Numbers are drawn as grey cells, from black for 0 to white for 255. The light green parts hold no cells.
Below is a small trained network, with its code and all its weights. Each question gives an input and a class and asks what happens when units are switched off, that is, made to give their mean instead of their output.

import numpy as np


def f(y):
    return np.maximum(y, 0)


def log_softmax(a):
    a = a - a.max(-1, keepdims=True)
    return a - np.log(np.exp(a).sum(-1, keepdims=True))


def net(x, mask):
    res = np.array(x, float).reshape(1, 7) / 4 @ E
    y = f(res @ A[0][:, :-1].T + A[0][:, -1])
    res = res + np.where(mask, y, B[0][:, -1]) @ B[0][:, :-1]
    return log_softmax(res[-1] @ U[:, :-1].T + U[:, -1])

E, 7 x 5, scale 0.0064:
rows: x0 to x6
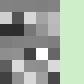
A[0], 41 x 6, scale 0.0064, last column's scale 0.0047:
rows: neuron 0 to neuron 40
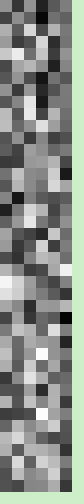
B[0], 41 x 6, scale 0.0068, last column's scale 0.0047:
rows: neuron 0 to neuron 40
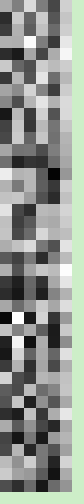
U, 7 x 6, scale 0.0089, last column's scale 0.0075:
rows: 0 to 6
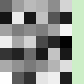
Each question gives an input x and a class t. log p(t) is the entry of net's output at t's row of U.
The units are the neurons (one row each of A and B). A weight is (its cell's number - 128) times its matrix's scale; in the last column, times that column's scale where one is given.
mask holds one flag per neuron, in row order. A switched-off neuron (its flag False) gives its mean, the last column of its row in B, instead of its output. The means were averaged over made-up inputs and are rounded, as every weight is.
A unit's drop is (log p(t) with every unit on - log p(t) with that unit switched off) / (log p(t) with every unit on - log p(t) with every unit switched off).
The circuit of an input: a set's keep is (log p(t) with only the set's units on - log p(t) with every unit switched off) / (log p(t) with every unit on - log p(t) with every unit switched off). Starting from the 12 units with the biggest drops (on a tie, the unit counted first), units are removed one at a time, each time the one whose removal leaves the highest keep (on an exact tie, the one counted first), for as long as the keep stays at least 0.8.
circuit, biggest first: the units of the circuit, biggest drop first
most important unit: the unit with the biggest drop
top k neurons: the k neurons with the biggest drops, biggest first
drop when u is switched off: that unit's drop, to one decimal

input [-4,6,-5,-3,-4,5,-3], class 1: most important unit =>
neuron 9
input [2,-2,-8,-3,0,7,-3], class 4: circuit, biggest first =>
(neuron 23; neuron 4; neuron 36)
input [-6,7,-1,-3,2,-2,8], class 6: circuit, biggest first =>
(neuron 17; neuron 31)
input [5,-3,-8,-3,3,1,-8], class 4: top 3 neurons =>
(neuron 4; neuron 23; neuron 24)
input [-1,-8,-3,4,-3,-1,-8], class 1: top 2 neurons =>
(neuron 1; neuron 6)
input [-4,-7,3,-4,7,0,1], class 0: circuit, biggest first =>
(neuron 34; neuron 3)
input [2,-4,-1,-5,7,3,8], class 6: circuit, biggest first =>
(neuron 17; neuron 5)
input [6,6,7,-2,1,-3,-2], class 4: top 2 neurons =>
(neuron 34; neuron 21)
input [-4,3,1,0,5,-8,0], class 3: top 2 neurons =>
(neuron 3; neuron 20)
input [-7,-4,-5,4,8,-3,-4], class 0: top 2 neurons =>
(neuron 3; neuron 4)
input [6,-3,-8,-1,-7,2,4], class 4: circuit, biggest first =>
(neuron 36; neuron 23)
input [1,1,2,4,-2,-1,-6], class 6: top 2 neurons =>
(neuron 19; neuron 22)
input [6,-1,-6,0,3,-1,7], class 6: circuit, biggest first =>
(neuron 5; neuron 17; neuron 18)
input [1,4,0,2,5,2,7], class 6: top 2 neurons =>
(neuron 17; neuron 31)
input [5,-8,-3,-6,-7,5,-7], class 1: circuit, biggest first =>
(neuron 1)
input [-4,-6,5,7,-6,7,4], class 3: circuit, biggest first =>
(neuron 15; neuron 39)
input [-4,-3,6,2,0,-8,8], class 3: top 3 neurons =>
(neuron 16; neuron 3; neuron 20)
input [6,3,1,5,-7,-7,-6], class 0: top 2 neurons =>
(neuron 9; neuron 2)
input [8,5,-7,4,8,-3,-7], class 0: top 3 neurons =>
(neuron 29; neuron 3; neuron 20)
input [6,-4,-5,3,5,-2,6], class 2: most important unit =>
neuron 4
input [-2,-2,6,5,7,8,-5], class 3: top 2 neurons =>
(neuron 38; neuron 39)
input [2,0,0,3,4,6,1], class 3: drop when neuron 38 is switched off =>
0.2
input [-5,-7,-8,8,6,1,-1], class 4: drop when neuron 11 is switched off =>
-0.1
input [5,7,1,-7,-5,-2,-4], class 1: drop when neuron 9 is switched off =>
0.3
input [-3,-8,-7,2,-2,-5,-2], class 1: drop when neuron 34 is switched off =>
0.1
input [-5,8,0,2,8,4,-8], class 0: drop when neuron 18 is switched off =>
0.0
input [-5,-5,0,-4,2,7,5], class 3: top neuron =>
(neuron 38)
